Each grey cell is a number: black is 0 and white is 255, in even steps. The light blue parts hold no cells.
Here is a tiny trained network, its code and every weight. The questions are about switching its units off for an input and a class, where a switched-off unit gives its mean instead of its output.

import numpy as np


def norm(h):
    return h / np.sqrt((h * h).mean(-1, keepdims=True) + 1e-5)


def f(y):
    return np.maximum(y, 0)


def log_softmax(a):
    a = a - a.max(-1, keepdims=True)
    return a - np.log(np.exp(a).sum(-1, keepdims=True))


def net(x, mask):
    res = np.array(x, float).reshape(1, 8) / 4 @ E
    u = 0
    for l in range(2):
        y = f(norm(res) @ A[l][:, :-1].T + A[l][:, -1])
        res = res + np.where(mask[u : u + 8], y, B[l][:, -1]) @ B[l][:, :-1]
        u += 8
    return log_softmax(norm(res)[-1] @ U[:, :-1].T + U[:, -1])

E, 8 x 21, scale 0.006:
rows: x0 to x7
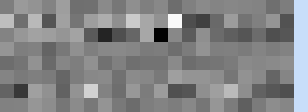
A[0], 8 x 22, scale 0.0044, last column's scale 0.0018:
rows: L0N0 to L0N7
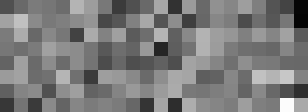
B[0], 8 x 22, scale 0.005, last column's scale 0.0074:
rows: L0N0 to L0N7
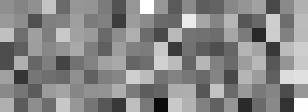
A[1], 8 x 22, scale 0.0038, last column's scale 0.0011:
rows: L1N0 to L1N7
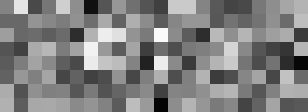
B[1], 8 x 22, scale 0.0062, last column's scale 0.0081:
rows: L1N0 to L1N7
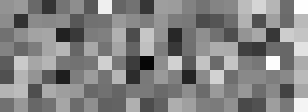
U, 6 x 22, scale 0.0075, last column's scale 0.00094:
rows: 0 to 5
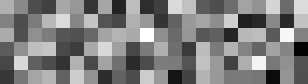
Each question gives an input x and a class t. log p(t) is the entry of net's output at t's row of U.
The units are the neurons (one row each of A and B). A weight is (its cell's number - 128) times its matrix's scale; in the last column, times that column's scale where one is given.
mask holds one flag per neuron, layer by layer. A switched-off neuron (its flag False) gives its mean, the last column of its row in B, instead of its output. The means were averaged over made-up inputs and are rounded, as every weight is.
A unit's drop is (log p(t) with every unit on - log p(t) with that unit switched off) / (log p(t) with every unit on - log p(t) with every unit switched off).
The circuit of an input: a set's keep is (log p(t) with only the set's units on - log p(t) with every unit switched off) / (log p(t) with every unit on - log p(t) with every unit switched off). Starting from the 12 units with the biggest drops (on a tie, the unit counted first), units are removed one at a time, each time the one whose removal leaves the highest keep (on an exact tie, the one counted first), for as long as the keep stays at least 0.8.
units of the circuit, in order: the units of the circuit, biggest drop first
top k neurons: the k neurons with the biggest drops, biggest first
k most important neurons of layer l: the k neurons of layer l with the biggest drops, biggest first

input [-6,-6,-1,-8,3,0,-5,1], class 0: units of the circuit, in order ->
[L0N7]
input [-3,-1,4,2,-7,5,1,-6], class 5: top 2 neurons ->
[L1N0; L0N3]
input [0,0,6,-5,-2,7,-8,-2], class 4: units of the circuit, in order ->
[L0N7; L1N5]
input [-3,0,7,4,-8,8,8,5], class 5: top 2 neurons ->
[L0N7; L0N3]
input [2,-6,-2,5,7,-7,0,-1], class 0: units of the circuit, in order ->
[L0N7; L1N0]
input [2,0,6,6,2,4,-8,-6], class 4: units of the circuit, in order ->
[L0N7; L1N5]
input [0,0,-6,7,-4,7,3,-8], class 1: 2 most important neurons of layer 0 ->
[L0N4; L0N7]
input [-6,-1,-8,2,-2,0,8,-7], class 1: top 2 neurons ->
[L0N7; L0N4]
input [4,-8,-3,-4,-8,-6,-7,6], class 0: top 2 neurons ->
[L0N7; L0N2]
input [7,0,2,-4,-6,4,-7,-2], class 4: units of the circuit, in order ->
[L0N7; L1N5]
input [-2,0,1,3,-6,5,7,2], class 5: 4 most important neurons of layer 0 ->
[L0N7; L0N0; L0N2; L0N1]
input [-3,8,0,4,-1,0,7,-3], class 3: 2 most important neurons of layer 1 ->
[L1N4; L1N2]
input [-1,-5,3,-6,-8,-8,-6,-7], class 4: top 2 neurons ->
[L1N5; L0N4]
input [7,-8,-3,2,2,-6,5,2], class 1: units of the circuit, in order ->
[L0N7]
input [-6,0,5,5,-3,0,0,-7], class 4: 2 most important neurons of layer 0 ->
[L0N7; L0N3]
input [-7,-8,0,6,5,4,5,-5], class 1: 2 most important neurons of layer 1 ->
[L1N2; L1N3]
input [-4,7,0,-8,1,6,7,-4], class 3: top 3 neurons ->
[L0N7; L1N4; L1N2]
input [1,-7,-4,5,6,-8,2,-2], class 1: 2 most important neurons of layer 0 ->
[L0N7; L0N0]
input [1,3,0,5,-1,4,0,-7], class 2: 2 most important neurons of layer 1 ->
[L1N2; L1N0]
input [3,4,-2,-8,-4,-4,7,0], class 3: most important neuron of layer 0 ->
[L0N7]
